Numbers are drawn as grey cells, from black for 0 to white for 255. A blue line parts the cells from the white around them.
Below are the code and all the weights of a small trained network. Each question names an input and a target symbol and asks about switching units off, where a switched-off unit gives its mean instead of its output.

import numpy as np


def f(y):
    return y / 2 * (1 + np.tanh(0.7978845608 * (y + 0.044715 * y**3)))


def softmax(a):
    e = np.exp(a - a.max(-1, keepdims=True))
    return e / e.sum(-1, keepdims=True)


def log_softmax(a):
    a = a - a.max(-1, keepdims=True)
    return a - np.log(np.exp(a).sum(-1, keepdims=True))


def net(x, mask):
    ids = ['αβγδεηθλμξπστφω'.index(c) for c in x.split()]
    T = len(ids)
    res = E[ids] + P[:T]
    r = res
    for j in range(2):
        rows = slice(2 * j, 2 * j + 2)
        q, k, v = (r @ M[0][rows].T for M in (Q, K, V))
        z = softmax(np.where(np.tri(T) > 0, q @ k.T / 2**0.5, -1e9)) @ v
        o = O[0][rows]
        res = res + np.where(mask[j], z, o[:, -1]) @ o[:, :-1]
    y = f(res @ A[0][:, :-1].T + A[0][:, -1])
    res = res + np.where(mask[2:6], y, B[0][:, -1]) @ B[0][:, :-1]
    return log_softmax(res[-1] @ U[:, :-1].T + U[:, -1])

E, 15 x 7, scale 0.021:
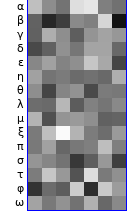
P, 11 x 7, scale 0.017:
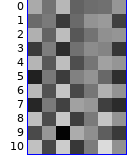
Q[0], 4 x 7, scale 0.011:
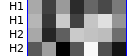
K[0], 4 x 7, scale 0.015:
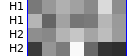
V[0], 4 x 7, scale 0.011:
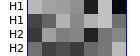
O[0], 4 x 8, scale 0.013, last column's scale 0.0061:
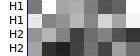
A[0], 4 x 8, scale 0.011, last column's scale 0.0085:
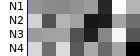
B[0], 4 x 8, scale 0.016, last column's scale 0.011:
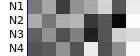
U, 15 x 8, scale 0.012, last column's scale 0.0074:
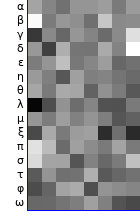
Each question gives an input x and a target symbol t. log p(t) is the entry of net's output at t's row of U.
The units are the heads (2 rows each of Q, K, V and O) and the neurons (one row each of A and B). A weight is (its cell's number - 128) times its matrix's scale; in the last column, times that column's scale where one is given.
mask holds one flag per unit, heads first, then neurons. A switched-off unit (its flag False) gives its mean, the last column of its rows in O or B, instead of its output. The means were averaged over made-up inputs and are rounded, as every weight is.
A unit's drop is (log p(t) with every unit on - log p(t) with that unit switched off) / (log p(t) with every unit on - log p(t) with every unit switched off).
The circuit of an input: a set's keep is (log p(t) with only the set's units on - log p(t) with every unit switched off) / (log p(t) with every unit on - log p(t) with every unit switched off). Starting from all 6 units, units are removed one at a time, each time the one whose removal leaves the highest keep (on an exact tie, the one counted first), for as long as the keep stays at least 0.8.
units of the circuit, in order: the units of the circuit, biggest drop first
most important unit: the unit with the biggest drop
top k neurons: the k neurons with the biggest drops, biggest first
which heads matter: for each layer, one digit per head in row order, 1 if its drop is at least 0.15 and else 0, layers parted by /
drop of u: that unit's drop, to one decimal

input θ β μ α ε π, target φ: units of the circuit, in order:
(H2; N4)
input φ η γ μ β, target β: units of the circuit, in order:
(N4)
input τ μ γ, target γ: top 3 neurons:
(N3; N2; N4)
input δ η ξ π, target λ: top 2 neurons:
(N1; N3)
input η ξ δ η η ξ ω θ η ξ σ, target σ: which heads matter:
10
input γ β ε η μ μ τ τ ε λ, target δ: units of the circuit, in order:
(H1; N4)
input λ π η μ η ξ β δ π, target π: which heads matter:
10
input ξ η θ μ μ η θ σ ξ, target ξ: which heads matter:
00
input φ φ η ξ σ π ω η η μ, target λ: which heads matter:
10
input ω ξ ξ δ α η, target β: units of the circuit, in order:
(H1; N4)
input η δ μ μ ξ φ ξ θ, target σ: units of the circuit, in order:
(H2; N4)
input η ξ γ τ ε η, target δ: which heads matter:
10
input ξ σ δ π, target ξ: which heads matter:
10
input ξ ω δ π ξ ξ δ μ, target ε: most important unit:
H2
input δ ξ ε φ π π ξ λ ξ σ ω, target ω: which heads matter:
01
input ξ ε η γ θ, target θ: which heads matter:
00
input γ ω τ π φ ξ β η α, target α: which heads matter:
01
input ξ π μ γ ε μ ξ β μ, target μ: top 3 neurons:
(N4; N2; N3)
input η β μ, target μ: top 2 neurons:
(N2; N3)
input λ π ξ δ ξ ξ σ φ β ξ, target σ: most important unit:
H2
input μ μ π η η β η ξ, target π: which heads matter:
10
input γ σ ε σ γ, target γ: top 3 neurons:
(N3; N4; N2)
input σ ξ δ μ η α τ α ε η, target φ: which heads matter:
11
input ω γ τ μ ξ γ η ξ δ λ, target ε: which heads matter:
01
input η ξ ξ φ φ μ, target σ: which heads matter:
01
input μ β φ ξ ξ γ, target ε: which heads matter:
01
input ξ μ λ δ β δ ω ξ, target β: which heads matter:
10
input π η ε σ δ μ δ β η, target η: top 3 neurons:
(N1; N3; N2)
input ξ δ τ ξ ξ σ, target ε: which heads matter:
01
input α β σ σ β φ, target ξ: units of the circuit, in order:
(H1)
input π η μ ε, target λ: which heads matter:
10
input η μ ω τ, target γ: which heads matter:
11
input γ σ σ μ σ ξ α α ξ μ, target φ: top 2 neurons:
(N4; N1)
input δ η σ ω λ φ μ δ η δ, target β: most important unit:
H1
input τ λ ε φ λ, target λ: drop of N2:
0.2
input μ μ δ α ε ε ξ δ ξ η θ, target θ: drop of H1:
0.1
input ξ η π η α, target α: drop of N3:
0.1
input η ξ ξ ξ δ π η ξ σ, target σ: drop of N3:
0.0
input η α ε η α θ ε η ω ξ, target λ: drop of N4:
-0.1
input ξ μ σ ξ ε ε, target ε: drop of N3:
0.1
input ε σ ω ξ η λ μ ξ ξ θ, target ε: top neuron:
(N3)
